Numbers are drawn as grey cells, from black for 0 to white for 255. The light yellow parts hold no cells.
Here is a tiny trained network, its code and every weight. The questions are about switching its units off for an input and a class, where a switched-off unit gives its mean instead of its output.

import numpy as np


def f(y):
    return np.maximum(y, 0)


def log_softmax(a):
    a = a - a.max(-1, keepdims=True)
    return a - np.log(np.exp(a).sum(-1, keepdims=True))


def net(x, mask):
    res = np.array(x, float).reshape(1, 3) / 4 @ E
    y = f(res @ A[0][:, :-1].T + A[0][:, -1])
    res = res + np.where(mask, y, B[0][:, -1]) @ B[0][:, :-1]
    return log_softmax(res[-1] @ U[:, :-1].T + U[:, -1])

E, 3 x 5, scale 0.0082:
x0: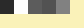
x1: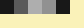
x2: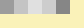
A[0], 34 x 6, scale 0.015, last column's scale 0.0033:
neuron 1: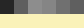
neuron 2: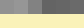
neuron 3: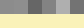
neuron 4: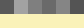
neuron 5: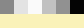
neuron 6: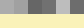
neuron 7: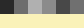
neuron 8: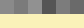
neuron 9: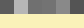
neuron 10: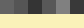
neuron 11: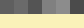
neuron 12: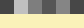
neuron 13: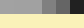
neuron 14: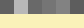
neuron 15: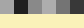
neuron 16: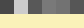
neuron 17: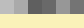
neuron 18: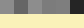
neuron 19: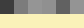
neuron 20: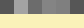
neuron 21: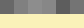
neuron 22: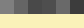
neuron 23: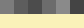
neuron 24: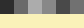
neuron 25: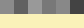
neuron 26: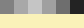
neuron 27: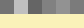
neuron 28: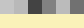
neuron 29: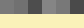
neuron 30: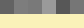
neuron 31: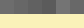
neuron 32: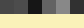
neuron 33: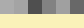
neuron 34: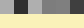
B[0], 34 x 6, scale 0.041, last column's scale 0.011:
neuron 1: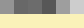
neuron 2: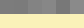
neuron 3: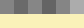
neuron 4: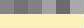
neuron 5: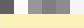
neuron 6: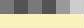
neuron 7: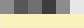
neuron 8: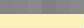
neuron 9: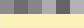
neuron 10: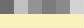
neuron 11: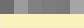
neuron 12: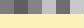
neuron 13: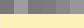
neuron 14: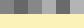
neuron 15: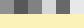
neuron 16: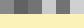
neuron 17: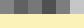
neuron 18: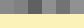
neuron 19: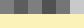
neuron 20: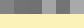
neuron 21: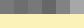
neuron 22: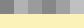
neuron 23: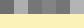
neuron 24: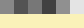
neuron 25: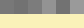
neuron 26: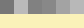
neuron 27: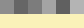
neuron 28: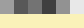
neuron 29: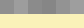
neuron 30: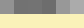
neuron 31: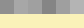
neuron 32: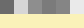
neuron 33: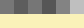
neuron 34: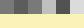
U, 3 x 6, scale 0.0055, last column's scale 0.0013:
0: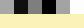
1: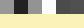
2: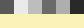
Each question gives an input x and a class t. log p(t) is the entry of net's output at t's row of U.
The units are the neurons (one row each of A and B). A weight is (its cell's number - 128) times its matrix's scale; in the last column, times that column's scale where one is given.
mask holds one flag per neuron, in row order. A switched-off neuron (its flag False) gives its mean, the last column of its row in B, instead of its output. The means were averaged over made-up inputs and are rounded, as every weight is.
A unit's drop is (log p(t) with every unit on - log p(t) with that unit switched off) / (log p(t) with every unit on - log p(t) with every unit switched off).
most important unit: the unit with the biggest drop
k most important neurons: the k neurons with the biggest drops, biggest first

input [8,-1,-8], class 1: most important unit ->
neuron 16
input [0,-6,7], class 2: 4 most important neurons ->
[neuron 5; neuron 7; neuron 24; neuron 26]
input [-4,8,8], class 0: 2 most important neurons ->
[neuron 7; neuron 24]
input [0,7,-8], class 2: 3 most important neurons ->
[neuron 32; neuron 10; neuron 22]
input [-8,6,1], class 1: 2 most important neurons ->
[neuron 15; neuron 34]
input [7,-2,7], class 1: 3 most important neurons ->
[neuron 16; neuron 12; neuron 27]
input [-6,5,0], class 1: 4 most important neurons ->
[neuron 15; neuron 34; neuron 28; neuron 6]
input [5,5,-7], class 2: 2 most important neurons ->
[neuron 32; neuron 10]
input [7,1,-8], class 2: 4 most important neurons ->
[neuron 32; neuron 10; neuron 15; neuron 22]
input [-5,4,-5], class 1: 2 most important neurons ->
[neuron 15; neuron 5]
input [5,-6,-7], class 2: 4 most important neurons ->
[neuron 32; neuron 10; neuron 22; neuron 7]
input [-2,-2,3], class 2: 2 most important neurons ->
[neuron 7; neuron 24]
